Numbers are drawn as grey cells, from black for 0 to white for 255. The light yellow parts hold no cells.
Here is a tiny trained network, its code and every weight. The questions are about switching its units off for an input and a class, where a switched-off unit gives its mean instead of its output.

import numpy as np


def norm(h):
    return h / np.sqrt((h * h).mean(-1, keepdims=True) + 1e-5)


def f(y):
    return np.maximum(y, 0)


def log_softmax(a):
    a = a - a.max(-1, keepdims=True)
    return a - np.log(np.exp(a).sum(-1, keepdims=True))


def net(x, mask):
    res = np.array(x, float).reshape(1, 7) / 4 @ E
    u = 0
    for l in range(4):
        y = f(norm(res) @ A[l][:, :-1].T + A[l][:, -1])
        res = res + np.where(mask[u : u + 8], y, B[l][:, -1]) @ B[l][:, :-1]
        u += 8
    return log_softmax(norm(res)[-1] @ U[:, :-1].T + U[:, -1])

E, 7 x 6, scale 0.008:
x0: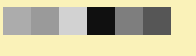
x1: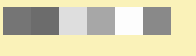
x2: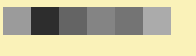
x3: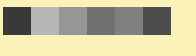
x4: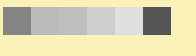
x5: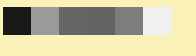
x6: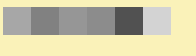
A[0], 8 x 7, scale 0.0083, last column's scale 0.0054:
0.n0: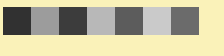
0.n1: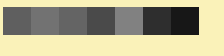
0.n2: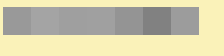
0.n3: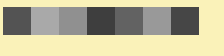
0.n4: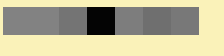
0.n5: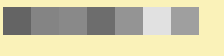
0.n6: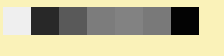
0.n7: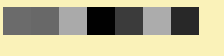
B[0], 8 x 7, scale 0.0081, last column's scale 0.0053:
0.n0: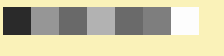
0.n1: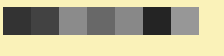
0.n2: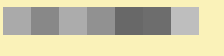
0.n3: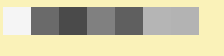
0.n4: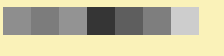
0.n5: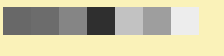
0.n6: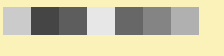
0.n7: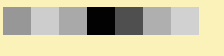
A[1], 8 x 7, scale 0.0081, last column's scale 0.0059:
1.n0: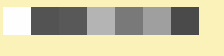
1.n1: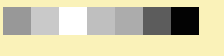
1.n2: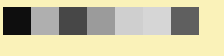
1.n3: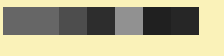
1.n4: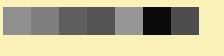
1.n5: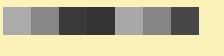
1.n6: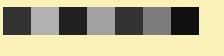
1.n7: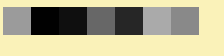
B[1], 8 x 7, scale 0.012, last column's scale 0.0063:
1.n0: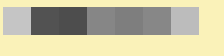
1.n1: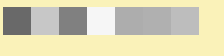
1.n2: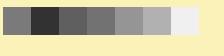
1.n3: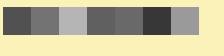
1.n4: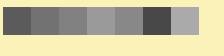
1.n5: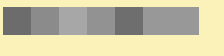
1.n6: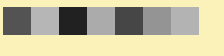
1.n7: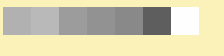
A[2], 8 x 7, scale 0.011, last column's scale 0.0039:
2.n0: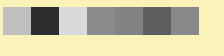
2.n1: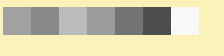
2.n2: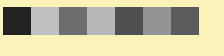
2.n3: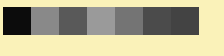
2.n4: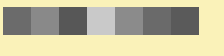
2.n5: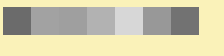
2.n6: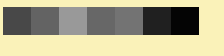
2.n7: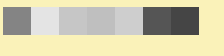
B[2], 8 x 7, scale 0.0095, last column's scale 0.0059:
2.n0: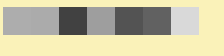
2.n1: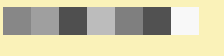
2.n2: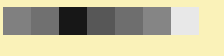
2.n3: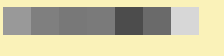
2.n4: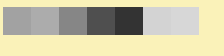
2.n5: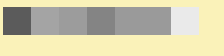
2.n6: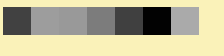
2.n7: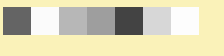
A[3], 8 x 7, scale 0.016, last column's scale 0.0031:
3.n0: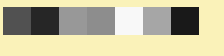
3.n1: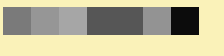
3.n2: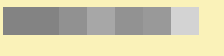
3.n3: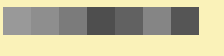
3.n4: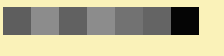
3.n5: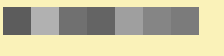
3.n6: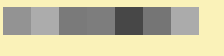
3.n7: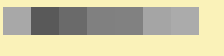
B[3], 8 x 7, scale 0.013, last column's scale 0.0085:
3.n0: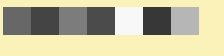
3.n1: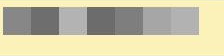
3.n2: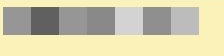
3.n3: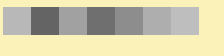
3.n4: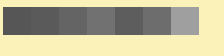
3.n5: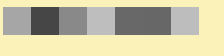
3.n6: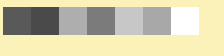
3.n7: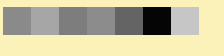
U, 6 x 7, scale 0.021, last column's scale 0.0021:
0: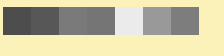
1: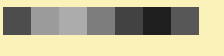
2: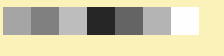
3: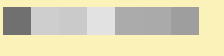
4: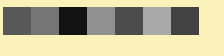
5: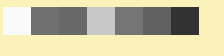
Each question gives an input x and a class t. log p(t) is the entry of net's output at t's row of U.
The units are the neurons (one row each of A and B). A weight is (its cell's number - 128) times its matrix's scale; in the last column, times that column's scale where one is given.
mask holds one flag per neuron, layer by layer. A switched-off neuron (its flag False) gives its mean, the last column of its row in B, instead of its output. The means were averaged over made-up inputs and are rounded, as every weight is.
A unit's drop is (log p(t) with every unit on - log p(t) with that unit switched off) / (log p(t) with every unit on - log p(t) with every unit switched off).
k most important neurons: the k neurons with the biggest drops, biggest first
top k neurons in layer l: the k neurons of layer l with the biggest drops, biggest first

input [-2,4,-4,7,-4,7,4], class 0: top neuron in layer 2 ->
[2.n0]
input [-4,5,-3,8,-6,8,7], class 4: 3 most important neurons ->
[0.n0 3.n6 1.n6]
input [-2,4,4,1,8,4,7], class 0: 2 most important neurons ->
[1.n2 3.n0]
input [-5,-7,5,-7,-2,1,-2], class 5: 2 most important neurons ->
[1.n7 0.n6]
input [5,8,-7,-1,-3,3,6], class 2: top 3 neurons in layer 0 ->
[0.n5 0.n7 0.n3]
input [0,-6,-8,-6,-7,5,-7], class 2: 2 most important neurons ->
[0.n7 0.n4]
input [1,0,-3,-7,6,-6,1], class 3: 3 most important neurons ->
[1.n1 2.n7 0.n3]
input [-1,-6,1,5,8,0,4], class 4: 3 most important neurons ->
[2.n2 1.n6 1.n7]
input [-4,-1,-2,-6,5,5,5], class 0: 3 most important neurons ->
[1.n2 0.n5 3.n0]
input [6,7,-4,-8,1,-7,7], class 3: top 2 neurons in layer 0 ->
[0.n3 0.n4]
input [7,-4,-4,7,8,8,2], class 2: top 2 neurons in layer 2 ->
[2.n1 2.n2]
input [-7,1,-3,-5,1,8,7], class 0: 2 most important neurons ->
[1.n2 0.n5]
